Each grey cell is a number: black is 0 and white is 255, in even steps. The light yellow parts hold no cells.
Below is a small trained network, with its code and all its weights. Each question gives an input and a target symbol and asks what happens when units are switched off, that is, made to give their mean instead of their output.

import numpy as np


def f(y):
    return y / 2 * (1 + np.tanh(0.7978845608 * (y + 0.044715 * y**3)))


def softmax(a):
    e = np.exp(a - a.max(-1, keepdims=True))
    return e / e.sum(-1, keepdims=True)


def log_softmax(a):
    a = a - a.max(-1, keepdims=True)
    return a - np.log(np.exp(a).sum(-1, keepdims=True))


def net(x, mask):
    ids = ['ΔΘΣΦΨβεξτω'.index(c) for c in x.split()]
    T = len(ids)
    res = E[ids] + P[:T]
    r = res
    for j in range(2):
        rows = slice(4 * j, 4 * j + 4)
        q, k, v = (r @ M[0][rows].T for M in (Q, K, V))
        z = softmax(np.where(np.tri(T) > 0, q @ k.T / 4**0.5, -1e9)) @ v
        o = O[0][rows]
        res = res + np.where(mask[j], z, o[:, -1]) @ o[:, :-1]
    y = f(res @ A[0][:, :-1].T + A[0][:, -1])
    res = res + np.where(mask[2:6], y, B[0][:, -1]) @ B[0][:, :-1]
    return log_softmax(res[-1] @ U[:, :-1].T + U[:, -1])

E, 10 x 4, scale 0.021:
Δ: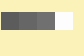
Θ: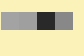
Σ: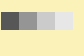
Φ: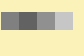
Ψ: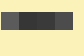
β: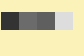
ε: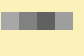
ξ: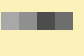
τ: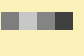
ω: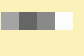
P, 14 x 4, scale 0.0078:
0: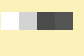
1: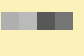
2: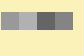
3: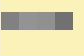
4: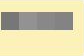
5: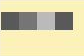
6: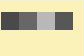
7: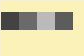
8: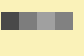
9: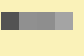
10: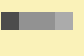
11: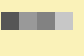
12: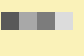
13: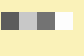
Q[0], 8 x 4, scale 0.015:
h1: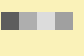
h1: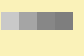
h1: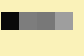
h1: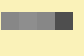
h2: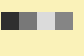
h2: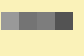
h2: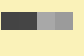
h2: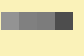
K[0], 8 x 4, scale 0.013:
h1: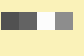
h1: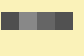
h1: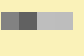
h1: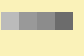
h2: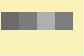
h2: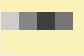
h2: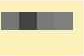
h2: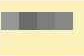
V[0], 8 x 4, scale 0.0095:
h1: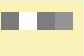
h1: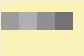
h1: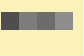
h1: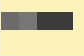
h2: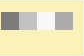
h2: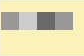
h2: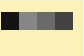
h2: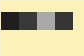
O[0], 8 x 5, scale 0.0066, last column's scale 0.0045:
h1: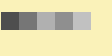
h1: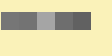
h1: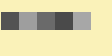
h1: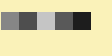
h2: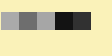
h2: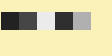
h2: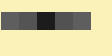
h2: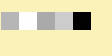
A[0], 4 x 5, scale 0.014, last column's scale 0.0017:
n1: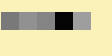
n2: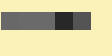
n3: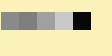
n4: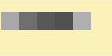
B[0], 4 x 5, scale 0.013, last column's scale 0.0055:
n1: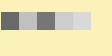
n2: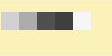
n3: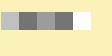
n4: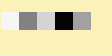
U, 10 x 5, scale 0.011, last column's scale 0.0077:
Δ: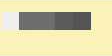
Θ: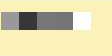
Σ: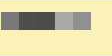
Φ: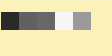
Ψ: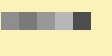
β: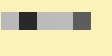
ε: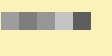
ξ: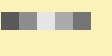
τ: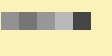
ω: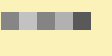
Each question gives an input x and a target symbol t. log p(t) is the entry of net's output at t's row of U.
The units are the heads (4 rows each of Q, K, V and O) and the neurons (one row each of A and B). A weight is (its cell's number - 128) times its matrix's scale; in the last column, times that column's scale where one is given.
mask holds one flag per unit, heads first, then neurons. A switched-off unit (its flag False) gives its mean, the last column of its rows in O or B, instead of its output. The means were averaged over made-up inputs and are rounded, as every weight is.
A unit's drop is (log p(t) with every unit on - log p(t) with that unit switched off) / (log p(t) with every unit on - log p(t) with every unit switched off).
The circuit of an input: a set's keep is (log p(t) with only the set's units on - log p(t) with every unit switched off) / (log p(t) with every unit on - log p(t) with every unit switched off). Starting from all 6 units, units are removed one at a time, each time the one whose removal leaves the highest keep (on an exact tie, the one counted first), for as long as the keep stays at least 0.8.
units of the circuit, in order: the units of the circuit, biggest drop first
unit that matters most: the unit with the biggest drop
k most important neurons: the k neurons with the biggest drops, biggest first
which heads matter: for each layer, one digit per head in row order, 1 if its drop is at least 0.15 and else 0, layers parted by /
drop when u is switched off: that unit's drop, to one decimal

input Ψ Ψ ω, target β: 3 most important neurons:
(n3; n2; n1)
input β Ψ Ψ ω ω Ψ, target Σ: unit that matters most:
h2
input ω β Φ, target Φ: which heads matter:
10
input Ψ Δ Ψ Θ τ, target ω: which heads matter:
00
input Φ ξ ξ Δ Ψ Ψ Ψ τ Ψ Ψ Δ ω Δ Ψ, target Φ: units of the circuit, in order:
(h2; n2)
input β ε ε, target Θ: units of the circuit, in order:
(h2; n1)
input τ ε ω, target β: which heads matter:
10
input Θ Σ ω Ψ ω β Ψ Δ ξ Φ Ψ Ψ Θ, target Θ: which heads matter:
11
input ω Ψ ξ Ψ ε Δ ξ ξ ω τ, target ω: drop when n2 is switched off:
0.3
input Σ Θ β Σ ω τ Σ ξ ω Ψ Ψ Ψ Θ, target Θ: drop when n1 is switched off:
0.2
